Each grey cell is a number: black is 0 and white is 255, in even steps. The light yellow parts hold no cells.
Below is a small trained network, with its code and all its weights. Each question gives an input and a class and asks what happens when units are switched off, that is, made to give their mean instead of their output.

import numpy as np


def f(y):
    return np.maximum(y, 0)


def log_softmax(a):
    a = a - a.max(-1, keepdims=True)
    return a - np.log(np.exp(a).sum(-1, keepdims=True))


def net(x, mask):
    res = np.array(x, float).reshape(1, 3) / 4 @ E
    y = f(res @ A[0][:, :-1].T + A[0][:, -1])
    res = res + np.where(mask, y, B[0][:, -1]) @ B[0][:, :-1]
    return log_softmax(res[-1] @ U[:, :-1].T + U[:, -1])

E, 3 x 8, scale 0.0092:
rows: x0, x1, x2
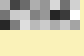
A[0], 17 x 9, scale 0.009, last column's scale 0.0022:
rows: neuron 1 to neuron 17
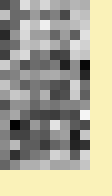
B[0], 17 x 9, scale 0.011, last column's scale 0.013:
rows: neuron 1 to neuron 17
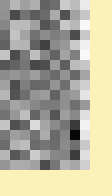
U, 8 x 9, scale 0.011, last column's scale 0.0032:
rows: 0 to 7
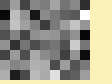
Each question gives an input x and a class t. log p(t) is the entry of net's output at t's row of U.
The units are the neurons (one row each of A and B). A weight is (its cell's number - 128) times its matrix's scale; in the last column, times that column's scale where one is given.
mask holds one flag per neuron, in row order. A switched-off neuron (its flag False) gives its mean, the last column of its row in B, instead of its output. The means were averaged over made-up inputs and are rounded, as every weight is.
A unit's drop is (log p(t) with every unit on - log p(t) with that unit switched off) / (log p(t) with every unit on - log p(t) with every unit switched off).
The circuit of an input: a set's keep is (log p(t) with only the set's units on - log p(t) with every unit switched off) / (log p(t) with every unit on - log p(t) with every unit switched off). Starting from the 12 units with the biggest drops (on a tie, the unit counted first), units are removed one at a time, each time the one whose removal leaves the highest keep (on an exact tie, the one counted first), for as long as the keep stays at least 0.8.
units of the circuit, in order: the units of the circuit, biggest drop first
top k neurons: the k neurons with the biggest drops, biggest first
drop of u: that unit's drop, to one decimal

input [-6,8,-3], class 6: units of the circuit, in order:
[neuron 6]
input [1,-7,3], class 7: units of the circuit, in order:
[neuron 13; neuron 16]
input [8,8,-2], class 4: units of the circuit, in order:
[neuron 2; neuron 9]
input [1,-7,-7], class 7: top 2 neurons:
[neuron 13; neuron 3]
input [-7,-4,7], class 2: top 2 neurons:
[neuron 13; neuron 6]
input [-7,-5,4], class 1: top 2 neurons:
[neuron 6; neuron 13]
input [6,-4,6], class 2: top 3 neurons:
[neuron 5; neuron 3; neuron 1]
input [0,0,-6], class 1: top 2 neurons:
[neuron 6; neuron 10]
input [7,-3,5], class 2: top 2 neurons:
[neuron 5; neuron 3]
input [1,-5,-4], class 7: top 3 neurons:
[neuron 3; neuron 13; neuron 1]
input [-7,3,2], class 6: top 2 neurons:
[neuron 5; neuron 6]
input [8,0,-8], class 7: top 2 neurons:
[neuron 13; neuron 5]
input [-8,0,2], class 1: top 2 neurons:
[neuron 13; neuron 16]
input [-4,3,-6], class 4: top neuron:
[neuron 3]
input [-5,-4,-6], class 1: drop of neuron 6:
0.1
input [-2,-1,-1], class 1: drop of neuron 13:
0.2
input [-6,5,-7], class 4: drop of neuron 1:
0.1
